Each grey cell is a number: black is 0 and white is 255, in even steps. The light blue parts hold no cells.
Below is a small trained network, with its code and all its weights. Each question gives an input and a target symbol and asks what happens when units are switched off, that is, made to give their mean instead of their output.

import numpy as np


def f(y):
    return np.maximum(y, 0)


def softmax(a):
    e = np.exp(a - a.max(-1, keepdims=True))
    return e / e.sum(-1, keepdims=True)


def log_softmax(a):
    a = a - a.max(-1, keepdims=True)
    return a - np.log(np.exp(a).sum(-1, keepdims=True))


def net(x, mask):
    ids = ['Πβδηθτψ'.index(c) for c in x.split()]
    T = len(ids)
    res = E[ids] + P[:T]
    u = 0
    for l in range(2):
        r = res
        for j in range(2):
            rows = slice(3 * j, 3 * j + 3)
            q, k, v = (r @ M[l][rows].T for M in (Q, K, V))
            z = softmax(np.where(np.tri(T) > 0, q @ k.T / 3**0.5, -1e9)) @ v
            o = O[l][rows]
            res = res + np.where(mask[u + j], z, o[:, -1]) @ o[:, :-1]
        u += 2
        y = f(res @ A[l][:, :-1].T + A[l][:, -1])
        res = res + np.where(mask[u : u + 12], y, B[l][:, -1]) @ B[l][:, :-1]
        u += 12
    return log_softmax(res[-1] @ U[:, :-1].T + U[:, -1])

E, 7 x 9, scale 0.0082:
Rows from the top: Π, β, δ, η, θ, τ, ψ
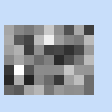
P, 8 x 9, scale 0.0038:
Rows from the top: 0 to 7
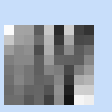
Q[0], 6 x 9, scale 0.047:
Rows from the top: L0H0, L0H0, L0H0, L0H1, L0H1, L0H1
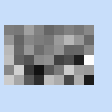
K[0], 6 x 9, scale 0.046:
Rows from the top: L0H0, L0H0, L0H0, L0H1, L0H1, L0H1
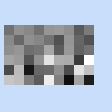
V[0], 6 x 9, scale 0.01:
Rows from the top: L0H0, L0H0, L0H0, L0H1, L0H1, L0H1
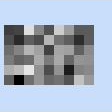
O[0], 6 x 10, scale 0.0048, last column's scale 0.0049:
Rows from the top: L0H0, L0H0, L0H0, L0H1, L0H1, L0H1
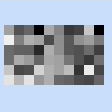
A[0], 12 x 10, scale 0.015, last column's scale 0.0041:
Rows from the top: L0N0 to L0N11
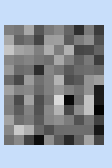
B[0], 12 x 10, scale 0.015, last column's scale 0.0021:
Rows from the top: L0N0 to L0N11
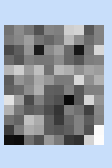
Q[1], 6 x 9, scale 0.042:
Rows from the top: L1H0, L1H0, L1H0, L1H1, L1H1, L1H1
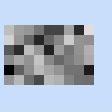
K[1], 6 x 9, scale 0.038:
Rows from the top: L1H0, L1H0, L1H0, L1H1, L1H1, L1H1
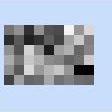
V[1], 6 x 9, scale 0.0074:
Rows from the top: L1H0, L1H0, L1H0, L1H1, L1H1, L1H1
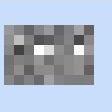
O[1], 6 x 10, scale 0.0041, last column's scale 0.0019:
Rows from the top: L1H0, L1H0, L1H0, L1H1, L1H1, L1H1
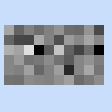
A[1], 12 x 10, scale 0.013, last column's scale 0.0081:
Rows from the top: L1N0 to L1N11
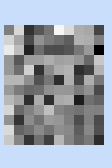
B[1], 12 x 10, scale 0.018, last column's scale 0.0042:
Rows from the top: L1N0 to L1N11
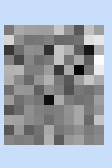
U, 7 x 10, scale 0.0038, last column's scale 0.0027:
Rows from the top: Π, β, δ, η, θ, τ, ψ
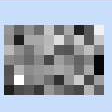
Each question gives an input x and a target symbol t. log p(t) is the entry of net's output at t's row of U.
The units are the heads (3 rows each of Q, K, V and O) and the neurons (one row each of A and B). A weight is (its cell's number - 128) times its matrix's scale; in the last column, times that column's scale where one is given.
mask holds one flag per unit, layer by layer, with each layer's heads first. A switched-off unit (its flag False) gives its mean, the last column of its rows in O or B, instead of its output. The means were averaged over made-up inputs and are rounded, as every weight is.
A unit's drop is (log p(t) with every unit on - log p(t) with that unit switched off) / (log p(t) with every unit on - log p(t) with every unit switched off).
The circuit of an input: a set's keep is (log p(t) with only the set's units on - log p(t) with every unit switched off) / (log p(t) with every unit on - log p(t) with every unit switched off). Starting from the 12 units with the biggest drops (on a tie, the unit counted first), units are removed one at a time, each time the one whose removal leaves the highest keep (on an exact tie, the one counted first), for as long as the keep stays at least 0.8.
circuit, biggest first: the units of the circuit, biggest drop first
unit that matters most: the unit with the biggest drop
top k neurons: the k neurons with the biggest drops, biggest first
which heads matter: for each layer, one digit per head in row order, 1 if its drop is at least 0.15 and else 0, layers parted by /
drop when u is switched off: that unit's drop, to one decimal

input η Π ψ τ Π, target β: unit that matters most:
L1N3
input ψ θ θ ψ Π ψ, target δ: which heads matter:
10 / 00
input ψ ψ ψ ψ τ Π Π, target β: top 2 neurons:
(L0N2; L1N3)
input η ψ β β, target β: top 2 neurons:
(L0N2; L1N3)
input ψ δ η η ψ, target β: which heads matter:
00 / 00
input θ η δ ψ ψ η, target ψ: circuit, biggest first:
(L0H1; L0N11)
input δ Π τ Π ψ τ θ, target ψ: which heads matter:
10 / 00
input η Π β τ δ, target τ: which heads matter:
11 / 00
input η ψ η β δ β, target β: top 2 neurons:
(L1N3; L1N4)
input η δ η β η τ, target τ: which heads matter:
01 / 00
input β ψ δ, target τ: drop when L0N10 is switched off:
0.4
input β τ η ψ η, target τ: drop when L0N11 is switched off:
0.1
